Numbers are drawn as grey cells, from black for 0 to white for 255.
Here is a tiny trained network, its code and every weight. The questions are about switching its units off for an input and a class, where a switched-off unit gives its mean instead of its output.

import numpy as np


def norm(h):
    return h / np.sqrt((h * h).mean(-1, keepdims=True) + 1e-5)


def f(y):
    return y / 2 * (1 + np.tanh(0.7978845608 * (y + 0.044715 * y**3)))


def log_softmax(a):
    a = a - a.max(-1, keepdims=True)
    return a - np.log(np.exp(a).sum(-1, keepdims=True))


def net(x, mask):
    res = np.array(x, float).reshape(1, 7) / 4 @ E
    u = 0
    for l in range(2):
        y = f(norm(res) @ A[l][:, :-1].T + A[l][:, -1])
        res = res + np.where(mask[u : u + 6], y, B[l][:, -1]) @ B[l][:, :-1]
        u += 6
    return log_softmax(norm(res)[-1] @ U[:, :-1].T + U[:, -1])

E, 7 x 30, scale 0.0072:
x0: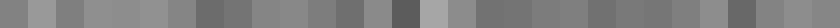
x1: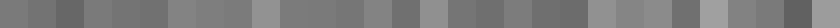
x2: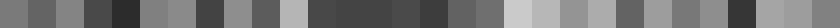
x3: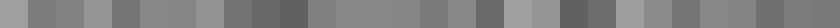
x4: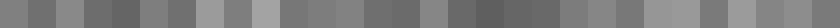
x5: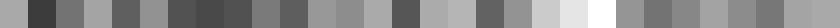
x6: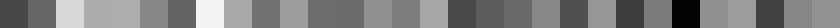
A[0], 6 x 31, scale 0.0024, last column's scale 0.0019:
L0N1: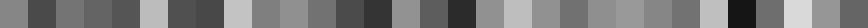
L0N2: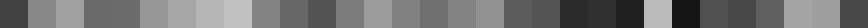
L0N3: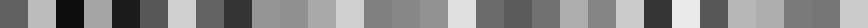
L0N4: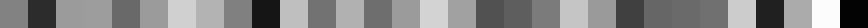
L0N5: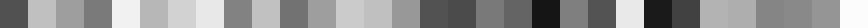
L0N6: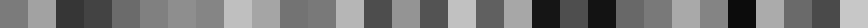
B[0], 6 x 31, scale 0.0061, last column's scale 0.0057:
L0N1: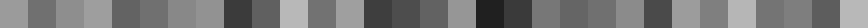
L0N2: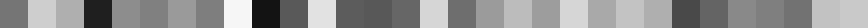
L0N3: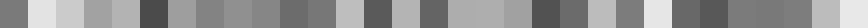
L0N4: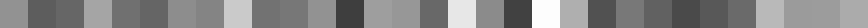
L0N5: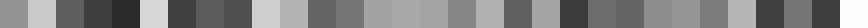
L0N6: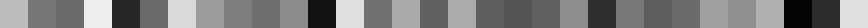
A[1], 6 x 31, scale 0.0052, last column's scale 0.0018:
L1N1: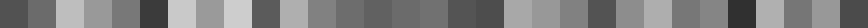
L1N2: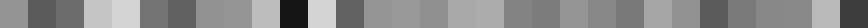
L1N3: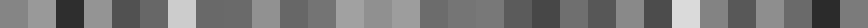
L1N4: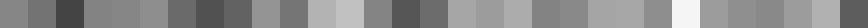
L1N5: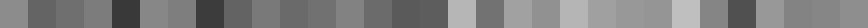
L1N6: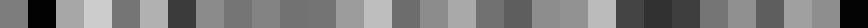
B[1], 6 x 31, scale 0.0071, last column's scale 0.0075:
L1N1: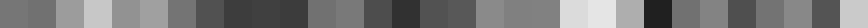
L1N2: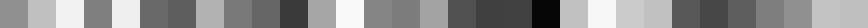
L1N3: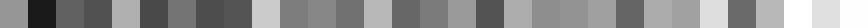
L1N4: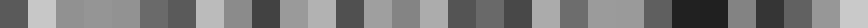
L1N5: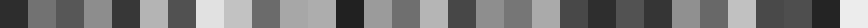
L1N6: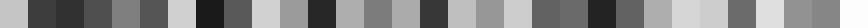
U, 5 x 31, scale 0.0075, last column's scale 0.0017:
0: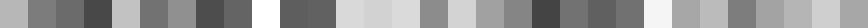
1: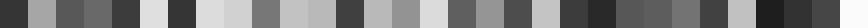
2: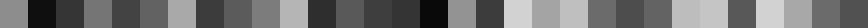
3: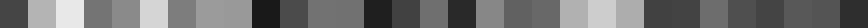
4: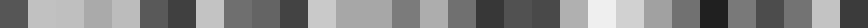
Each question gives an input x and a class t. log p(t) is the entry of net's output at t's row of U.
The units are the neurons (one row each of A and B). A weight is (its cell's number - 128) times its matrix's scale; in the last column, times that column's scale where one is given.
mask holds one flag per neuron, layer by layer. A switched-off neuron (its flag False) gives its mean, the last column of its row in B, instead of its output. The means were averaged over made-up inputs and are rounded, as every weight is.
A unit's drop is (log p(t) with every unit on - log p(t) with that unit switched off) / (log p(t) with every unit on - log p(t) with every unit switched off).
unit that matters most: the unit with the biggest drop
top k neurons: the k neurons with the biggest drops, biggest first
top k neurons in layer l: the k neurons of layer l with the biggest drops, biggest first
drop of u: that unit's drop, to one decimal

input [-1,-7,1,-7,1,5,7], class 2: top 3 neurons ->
(L1N6, L0N3, L0N5)
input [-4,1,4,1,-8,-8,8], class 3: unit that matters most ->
L1N1
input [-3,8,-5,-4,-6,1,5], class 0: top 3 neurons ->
(L1N5, L1N6, L0N4)
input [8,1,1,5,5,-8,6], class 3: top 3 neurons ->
(L0N2, L1N1, L1N5)
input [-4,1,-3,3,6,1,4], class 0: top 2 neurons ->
(L1N5, L1N6)
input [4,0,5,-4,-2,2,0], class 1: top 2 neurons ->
(L1N5, L0N6)
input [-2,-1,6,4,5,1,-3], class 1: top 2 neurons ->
(L1N5, L1N6)
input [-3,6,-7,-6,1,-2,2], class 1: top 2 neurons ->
(L0N5, L1N6)
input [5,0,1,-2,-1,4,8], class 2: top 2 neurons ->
(L1N6, L0N3)
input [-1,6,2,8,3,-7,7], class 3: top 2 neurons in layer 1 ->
(L1N1, L1N5)
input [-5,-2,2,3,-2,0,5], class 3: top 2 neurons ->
(L0N2, L1N3)
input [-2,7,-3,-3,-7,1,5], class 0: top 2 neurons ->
(L1N5, L1N6)
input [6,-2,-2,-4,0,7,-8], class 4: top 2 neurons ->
(L1N2, L0N3)
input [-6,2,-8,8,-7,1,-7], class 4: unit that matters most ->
L1N6
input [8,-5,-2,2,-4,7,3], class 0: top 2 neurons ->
(L1N6, L1N2)
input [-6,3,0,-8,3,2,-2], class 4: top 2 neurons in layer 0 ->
(L0N3, L0N5)
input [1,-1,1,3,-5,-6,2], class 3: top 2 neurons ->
(L0N2, L1N5)
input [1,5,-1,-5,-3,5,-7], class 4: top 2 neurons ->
(L0N3, L1N2)
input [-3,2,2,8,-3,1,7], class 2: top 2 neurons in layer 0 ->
(L0N3, L0N4)
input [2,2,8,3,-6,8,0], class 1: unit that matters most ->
L1N5
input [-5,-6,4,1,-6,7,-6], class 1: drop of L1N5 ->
0.2
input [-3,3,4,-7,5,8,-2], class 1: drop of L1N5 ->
0.1
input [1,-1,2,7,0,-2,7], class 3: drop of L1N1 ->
0.2
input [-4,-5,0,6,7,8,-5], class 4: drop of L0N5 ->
0.3
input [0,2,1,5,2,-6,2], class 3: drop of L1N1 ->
0.3
